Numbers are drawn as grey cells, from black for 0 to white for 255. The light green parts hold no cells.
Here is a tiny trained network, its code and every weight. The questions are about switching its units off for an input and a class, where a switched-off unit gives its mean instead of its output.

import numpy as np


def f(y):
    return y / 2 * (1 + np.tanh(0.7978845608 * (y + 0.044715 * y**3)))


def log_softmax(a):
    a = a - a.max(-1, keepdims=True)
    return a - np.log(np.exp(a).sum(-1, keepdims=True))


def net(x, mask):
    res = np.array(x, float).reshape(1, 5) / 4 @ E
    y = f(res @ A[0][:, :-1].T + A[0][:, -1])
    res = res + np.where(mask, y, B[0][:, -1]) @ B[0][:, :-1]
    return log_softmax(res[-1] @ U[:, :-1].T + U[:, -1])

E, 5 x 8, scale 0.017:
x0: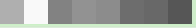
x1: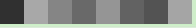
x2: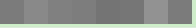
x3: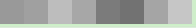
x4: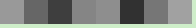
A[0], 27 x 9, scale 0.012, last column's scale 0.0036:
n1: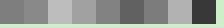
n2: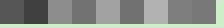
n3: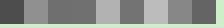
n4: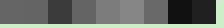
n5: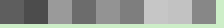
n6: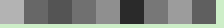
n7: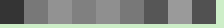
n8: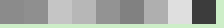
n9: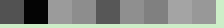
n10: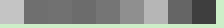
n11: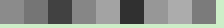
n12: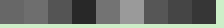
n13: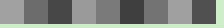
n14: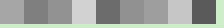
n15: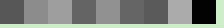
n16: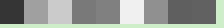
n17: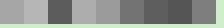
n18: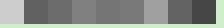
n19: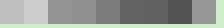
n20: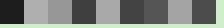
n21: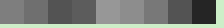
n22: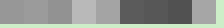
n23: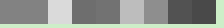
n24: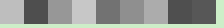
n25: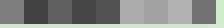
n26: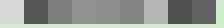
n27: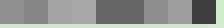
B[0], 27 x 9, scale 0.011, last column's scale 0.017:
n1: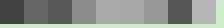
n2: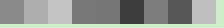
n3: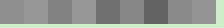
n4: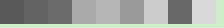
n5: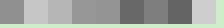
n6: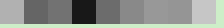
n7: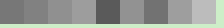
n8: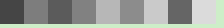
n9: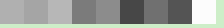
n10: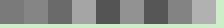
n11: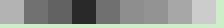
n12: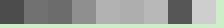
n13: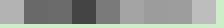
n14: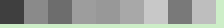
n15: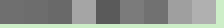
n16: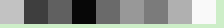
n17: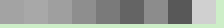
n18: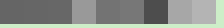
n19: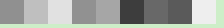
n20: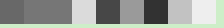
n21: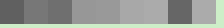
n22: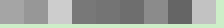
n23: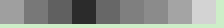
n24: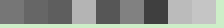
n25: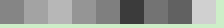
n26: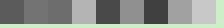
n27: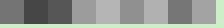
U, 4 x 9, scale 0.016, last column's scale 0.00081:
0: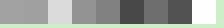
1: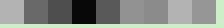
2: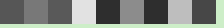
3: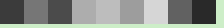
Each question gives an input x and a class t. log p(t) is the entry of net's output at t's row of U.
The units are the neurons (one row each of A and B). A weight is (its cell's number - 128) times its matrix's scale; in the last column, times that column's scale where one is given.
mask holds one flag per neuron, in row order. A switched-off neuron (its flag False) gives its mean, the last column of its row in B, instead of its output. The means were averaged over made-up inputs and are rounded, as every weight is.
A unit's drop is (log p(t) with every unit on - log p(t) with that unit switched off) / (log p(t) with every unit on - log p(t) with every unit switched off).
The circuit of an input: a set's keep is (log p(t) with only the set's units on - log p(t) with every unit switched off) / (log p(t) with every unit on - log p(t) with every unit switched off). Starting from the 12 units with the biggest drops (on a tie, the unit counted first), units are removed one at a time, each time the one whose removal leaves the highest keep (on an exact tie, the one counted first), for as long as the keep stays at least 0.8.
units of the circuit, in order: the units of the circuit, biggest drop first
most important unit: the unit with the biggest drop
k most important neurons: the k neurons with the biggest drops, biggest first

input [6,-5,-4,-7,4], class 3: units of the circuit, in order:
[n4]
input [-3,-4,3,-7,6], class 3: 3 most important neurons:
[n4; n16; n12]
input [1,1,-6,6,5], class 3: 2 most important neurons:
[n16; n8]
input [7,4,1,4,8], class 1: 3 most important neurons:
[n11; n6; n13]
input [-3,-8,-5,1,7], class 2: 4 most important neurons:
[n26; n24; n16; n18]
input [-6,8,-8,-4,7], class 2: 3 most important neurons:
[n20; n16; n7]
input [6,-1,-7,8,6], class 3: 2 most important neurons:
[n8; n14]
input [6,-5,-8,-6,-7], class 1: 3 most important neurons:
[n16; n23; n9]
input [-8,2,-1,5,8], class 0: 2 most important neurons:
[n5; n9]
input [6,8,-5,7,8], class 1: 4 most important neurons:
[n11; n6; n13; n26]
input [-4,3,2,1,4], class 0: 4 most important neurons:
[n16; n5; n23; n9]
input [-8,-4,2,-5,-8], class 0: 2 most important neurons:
[n9; n25]
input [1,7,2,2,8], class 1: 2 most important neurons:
[n11; n6]
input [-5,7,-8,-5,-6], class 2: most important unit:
n20
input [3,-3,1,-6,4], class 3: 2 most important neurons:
[n4; n16]
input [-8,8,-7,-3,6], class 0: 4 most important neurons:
[n9; n2; n5; n25]
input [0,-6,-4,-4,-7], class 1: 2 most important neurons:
[n16; n23]
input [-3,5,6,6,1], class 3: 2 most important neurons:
[n8; n1]
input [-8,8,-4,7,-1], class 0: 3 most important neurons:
[n9; n5; n2]
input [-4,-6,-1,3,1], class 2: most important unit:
n24
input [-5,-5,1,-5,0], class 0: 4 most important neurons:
[n9; n20; n25; n2]
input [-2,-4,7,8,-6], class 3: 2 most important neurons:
[n8; n14]
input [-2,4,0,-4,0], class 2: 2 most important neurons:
[n20; n8]
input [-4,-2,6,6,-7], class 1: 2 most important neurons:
[n16; n23]
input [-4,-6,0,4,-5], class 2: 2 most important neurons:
[n24; n26]
